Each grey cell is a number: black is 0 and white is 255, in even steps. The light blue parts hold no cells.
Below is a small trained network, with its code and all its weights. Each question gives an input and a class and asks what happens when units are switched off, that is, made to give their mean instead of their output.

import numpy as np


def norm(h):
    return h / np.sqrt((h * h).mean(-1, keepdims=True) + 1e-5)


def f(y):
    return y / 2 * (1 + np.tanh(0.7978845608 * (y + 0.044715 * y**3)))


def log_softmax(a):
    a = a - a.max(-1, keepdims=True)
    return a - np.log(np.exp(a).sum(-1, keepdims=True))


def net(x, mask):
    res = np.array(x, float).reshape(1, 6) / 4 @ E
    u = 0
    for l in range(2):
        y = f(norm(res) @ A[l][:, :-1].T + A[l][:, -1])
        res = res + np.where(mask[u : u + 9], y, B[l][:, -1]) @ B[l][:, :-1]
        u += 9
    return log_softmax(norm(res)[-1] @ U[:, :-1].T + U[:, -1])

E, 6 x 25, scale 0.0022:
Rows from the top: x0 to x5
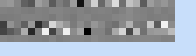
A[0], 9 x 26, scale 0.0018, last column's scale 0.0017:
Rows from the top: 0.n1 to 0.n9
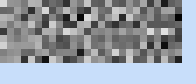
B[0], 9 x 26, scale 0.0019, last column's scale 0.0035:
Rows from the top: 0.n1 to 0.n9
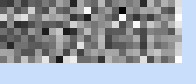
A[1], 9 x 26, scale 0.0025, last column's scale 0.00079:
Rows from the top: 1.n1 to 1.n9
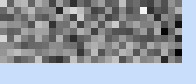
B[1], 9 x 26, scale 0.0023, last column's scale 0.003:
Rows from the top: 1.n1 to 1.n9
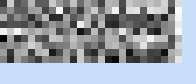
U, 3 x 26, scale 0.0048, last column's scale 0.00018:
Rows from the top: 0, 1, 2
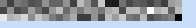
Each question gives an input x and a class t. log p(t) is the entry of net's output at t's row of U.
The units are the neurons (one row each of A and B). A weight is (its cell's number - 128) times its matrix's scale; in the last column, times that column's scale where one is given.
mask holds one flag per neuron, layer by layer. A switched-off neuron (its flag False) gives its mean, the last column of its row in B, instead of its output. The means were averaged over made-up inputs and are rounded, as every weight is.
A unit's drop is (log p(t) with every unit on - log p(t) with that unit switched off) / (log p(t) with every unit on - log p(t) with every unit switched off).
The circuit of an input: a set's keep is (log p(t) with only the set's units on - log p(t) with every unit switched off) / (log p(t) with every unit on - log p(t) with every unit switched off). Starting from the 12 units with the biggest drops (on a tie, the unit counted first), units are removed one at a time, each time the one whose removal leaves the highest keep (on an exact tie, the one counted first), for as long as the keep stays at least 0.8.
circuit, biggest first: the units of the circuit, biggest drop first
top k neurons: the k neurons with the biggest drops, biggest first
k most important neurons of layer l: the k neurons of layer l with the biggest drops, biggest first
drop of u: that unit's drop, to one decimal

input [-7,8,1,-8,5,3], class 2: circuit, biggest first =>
(1.n5)
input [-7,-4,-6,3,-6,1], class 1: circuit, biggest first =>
(1.n2 0.n9)
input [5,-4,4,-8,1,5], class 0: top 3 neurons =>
(1.n9 1.n4 1.n2)
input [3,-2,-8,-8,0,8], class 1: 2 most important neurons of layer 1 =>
(1.n6 1.n1)
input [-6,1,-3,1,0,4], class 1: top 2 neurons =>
(1.n2 0.n1)
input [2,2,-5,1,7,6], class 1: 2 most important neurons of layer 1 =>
(1.n3 1.n8)
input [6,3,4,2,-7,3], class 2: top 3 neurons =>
(0.n3 0.n9 1.n8)
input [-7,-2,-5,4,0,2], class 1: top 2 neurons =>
(1.n2 0.n1)
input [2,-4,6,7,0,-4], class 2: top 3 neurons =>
(0.n4 1.n8 1.n2)
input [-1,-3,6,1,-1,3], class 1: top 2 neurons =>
(1.n2 0.n9)
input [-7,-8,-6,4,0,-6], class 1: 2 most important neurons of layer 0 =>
(0.n1 0.n7)
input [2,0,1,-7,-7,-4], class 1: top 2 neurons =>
(0.n3 1.n6)
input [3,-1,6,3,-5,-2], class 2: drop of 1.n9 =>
0.1
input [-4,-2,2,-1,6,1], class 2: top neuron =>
(1.n5)
